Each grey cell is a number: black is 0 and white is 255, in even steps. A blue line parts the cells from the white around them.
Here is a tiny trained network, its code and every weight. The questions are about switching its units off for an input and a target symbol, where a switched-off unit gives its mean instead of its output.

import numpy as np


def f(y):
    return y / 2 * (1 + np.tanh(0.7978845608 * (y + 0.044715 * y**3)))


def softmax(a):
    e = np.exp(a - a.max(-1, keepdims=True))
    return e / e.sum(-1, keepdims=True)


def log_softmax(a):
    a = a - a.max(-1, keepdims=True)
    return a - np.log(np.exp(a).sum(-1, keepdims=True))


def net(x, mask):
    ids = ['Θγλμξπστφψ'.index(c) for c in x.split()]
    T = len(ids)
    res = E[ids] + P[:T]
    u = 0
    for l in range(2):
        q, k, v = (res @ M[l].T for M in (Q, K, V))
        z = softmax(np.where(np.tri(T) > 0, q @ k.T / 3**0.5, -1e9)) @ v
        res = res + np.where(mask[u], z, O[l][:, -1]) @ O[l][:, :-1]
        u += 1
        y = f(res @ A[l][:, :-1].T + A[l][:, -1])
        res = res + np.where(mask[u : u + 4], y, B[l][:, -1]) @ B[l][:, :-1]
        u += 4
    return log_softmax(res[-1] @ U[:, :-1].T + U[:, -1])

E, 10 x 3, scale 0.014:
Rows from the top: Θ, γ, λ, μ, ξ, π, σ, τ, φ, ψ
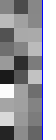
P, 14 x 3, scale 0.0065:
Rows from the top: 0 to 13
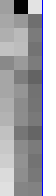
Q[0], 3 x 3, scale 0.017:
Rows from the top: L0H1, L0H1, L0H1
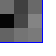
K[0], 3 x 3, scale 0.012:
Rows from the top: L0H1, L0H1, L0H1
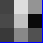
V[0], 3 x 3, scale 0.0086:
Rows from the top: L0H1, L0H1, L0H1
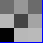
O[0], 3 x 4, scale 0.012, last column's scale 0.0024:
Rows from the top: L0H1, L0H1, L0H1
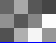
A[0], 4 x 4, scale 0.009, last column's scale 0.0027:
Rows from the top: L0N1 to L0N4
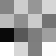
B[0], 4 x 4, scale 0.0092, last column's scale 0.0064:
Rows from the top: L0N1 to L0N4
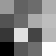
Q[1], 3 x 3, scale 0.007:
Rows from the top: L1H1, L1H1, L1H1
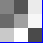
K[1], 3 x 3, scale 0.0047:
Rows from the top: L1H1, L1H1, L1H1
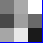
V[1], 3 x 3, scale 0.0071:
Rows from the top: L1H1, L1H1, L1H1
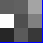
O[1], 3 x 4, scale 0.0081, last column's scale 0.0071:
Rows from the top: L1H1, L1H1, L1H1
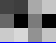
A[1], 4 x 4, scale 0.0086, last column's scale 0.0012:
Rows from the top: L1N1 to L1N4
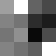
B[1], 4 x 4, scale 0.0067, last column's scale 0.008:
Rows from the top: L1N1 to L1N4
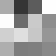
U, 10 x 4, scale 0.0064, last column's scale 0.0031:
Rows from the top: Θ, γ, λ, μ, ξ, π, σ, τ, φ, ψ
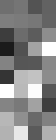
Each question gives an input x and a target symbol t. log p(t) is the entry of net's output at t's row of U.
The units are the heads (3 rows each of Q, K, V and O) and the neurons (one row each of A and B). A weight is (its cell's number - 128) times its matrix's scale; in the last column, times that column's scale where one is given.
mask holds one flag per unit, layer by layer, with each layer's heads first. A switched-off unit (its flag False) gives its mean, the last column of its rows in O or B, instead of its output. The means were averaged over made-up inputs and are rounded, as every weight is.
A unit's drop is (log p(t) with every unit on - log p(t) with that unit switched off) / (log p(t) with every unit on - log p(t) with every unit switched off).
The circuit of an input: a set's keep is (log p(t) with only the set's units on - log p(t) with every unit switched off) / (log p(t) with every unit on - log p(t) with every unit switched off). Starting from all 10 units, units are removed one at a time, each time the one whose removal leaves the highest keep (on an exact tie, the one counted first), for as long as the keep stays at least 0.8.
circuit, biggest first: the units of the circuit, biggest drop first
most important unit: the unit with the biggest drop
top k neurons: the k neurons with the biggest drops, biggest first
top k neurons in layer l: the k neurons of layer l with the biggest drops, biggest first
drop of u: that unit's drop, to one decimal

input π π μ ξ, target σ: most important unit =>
L0N3
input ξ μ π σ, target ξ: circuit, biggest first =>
L0H1, L1H1
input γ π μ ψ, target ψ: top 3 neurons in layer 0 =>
L0N3, L0N4, L0N2
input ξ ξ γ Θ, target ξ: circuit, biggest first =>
L1H1, L0H1
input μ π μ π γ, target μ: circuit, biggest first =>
L0N4, L1H1, L0H1
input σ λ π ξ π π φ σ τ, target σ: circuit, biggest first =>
L0H1, L1N3, L1N2
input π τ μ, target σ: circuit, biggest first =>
L0N3, L1H1
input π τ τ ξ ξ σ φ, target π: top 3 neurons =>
L0N4, L0N2, L1N1
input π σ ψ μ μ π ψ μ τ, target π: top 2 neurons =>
L0N4, L0N2
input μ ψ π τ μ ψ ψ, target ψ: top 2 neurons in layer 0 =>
L0N3, L0N2
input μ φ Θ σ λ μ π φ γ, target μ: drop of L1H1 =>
0.2
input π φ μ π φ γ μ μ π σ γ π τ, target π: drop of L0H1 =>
0.5
